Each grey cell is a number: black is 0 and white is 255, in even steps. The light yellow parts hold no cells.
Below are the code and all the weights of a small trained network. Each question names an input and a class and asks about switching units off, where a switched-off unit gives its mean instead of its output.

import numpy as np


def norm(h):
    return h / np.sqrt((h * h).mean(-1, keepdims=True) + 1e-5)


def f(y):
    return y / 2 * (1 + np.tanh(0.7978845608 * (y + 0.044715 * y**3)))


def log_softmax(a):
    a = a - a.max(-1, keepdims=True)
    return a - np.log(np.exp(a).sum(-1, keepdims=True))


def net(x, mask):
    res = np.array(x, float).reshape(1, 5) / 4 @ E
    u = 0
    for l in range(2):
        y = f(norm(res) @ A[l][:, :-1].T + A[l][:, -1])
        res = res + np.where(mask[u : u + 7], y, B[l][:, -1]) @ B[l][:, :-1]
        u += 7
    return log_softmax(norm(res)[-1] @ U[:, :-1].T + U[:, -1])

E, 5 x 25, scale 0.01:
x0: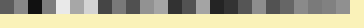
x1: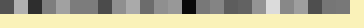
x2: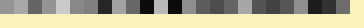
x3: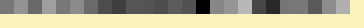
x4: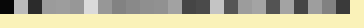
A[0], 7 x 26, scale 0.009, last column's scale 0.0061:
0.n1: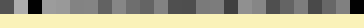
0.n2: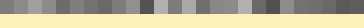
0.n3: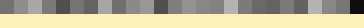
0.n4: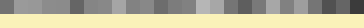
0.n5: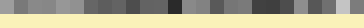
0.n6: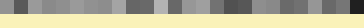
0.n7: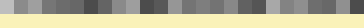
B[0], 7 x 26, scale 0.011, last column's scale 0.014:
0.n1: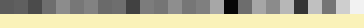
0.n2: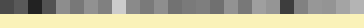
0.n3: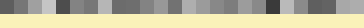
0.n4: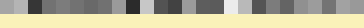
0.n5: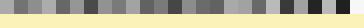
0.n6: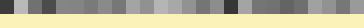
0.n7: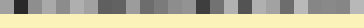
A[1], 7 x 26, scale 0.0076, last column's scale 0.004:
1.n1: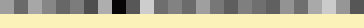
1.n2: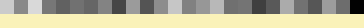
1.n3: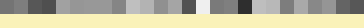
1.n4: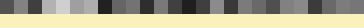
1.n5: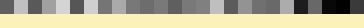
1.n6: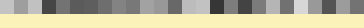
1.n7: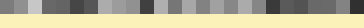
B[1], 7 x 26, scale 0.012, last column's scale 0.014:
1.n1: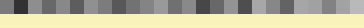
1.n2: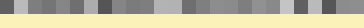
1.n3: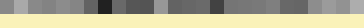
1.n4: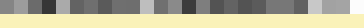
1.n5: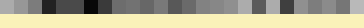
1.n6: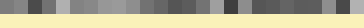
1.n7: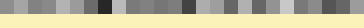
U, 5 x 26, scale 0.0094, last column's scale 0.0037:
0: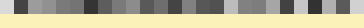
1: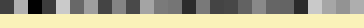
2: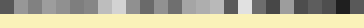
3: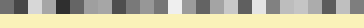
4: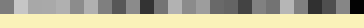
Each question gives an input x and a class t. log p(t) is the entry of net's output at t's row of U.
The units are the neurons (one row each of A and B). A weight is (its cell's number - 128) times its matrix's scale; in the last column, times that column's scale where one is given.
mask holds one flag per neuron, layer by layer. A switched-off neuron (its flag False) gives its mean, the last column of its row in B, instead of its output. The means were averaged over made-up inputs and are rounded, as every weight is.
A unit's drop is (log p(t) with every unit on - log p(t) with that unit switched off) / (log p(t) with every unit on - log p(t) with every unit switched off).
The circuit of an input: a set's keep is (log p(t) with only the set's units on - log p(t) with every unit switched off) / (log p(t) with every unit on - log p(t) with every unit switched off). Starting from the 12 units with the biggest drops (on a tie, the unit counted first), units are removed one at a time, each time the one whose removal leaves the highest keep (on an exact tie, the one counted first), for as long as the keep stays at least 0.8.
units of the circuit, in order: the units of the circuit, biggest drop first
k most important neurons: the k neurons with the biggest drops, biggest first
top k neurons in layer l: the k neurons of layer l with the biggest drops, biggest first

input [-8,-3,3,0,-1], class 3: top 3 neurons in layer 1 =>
(1.n5, 1.n6, 1.n3)
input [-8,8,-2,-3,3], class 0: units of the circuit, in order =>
(0.n1)
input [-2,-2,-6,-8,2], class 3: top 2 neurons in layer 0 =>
(0.n3, 0.n5)
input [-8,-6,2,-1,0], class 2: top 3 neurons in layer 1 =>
(1.n7, 1.n1, 1.n4)
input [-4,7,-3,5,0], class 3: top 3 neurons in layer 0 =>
(0.n5, 0.n1, 0.n2)
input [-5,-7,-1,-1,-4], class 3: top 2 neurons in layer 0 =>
(0.n3, 0.n5)
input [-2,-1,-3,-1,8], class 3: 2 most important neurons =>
(1.n4, 0.n2)
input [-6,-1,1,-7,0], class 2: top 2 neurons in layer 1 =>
(1.n6, 1.n4)
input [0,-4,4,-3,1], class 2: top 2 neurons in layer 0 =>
(0.n1, 0.n6)
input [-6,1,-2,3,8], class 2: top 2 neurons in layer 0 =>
(0.n1, 0.n7)
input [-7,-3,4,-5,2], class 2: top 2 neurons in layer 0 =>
(0.n5, 0.n1)
